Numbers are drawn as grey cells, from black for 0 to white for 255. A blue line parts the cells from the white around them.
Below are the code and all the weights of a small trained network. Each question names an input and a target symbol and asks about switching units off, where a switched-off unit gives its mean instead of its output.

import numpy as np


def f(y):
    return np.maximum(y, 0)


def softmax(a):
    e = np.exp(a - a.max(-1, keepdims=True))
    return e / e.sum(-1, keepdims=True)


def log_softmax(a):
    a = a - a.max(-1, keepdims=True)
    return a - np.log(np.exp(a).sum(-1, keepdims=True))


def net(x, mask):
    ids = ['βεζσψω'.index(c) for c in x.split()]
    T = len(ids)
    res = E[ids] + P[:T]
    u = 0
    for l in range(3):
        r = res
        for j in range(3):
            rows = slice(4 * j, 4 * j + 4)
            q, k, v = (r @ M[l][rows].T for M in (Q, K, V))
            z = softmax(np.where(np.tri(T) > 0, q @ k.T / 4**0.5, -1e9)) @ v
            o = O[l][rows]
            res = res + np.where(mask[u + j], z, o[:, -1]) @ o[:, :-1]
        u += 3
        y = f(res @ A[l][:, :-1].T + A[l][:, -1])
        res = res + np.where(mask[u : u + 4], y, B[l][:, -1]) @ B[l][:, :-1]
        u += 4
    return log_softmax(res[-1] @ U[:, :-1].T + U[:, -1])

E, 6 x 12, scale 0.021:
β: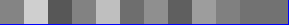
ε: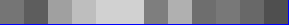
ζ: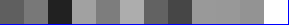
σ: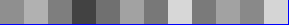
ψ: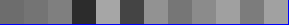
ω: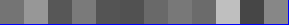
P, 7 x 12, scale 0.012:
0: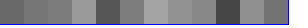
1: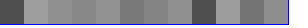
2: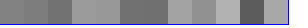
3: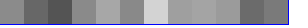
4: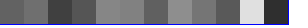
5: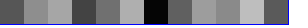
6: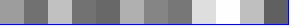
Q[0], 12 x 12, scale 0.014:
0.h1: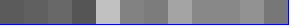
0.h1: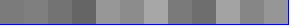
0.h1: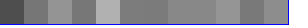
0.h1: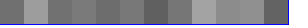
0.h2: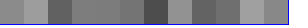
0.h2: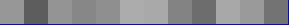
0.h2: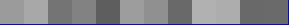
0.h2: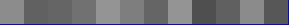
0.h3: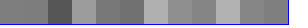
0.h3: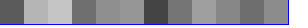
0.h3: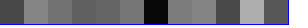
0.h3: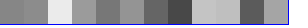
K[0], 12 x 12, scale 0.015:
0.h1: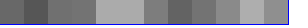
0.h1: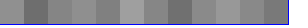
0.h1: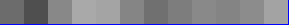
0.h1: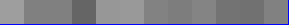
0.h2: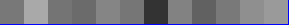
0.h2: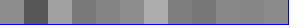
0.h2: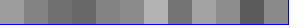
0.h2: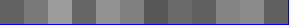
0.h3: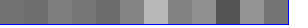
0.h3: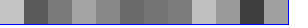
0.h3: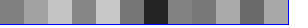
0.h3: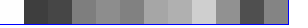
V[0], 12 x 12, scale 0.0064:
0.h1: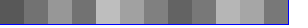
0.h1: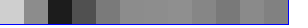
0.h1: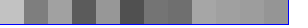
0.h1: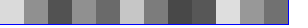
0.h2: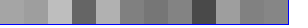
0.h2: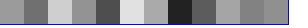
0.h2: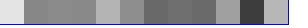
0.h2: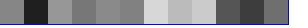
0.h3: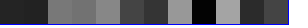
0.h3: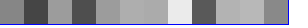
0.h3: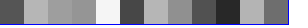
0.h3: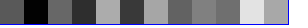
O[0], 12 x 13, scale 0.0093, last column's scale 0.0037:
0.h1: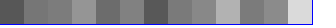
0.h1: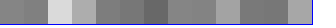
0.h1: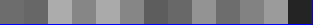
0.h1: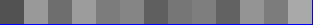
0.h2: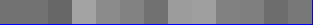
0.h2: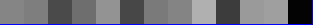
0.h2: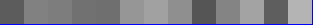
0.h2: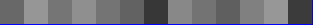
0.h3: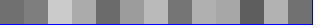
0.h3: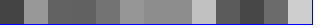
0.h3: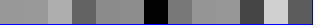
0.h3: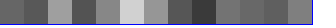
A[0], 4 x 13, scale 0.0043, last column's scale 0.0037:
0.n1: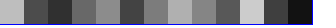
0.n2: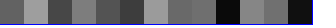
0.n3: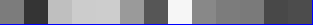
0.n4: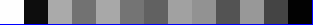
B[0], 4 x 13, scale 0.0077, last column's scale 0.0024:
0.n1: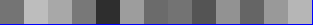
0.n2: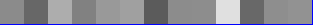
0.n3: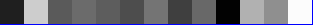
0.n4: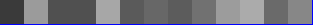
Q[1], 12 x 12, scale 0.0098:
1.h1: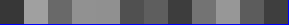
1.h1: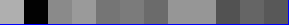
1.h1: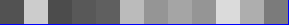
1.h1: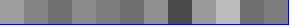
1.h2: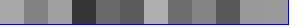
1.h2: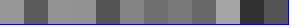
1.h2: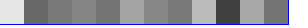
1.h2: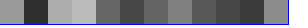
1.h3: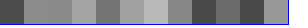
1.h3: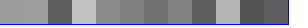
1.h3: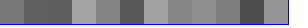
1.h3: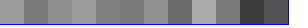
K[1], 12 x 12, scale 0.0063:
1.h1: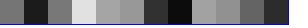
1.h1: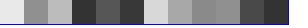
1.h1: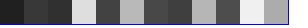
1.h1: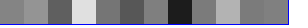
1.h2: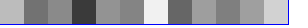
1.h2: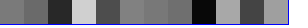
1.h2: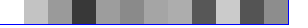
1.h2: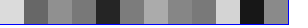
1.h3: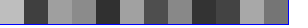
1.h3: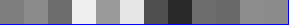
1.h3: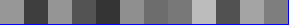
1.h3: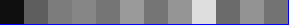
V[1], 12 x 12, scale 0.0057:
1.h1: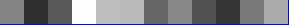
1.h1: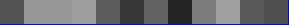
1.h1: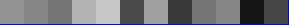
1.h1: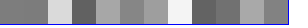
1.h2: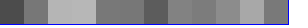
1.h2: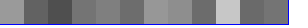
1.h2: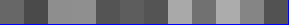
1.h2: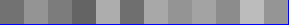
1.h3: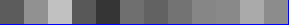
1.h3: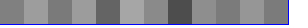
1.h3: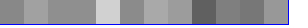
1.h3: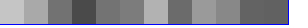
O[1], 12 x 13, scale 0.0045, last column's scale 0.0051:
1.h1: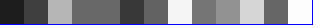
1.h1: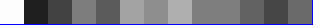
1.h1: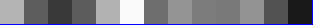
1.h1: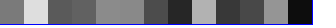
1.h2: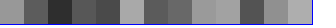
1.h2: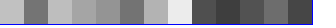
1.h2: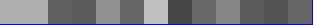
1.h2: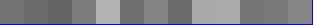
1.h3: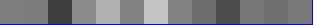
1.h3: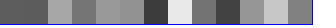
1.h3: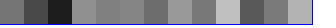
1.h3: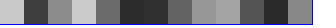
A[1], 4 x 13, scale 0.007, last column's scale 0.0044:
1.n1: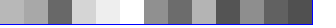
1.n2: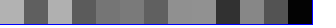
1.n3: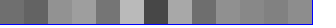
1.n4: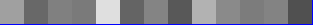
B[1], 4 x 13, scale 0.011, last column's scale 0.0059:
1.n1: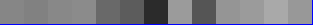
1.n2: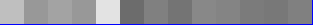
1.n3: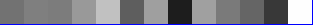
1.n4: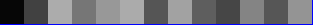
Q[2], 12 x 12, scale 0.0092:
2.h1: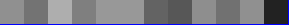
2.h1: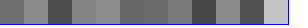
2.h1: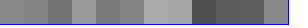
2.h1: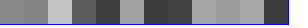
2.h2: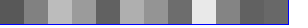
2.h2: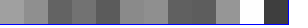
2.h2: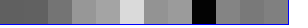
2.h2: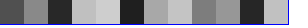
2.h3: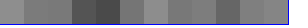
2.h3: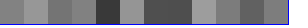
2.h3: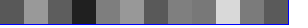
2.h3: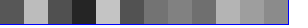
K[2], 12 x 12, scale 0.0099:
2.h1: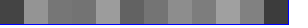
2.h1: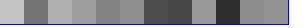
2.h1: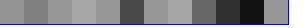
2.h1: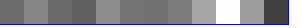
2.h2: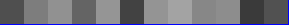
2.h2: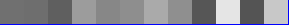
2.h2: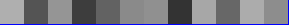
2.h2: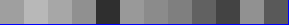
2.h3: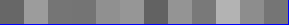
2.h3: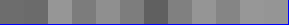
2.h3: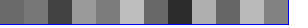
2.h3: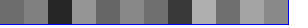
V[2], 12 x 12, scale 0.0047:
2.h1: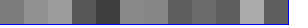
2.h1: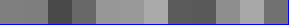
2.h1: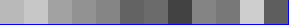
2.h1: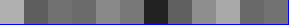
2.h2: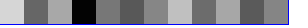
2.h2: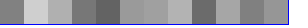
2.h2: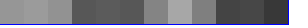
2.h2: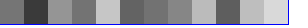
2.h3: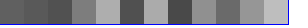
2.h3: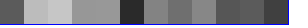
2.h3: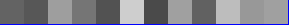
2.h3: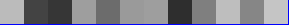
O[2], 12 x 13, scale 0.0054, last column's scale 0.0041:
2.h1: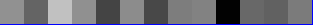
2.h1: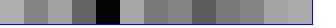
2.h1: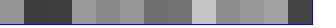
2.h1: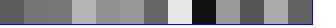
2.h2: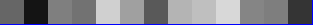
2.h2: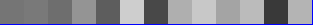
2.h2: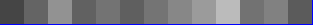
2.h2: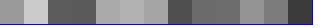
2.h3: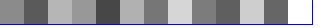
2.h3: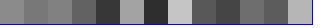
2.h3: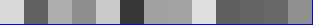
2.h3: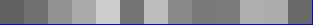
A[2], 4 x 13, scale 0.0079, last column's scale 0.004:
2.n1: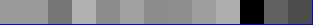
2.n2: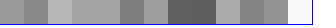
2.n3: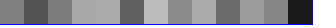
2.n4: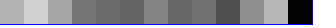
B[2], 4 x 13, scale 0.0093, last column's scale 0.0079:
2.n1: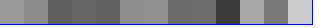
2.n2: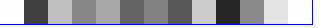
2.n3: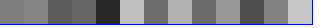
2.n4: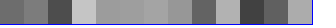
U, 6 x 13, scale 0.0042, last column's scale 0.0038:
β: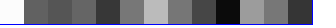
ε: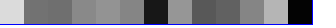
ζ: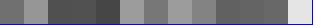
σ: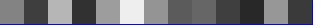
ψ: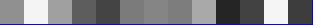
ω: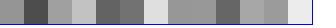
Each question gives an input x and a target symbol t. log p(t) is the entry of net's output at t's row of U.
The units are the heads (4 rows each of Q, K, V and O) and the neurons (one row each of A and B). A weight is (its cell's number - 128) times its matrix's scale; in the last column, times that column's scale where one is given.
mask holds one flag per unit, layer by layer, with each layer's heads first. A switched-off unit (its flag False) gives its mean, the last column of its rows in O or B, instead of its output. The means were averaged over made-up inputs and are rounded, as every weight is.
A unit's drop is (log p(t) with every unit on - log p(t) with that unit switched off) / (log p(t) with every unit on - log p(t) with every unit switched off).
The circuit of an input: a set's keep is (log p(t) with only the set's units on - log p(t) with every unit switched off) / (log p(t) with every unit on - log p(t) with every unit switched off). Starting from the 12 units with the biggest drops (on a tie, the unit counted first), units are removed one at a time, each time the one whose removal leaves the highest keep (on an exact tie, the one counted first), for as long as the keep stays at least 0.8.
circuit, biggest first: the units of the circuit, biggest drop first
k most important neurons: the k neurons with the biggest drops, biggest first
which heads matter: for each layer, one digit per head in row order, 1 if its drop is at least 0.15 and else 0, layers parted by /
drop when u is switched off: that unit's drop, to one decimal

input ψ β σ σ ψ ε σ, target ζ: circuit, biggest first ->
[0.h3, 2.n2]
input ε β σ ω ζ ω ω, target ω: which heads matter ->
000 / 000 / 000
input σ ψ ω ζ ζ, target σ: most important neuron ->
[1.n3]
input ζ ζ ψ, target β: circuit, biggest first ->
[0.h3, 2.h2]
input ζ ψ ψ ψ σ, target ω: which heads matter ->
000 / 100 / 001
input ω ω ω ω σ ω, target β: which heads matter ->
000 / 100 / 000
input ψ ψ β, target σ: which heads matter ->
101 / 000 / 000
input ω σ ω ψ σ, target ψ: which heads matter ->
000 / 100 / 000
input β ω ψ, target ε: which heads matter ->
001 / 000 / 100
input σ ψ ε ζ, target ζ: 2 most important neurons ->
[2.n3, 2.n2]
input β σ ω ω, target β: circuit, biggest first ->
[2.n1, 1.h1]
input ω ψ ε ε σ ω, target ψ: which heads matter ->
001 / 000 / 010
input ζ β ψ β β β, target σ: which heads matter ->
001 / 000 / 000
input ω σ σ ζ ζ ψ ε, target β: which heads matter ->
001 / 000 / 010
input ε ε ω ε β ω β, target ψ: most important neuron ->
[2.n3]
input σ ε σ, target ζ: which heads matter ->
000 / 000 / 000
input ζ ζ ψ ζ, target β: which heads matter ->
001 / 000 / 010
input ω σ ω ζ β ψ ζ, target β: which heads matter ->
011 / 000 / 010
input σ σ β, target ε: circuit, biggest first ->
[1.n1, 1.h1]
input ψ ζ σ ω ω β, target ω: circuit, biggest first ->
[2.h3]
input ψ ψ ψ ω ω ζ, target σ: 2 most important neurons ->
[2.n3, 1.n3]
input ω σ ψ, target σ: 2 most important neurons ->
[1.n4, 2.n3]
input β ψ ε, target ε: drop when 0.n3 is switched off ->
-0.3
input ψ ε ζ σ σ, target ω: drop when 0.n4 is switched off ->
0.0
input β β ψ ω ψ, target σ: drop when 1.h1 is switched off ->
0.5
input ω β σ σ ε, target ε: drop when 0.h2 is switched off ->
0.2
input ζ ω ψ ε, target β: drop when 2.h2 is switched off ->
0.3
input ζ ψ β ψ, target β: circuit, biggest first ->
[0.h3]
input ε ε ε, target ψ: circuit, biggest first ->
[0.h3, 0.n3]
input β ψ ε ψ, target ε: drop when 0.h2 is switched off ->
0.1
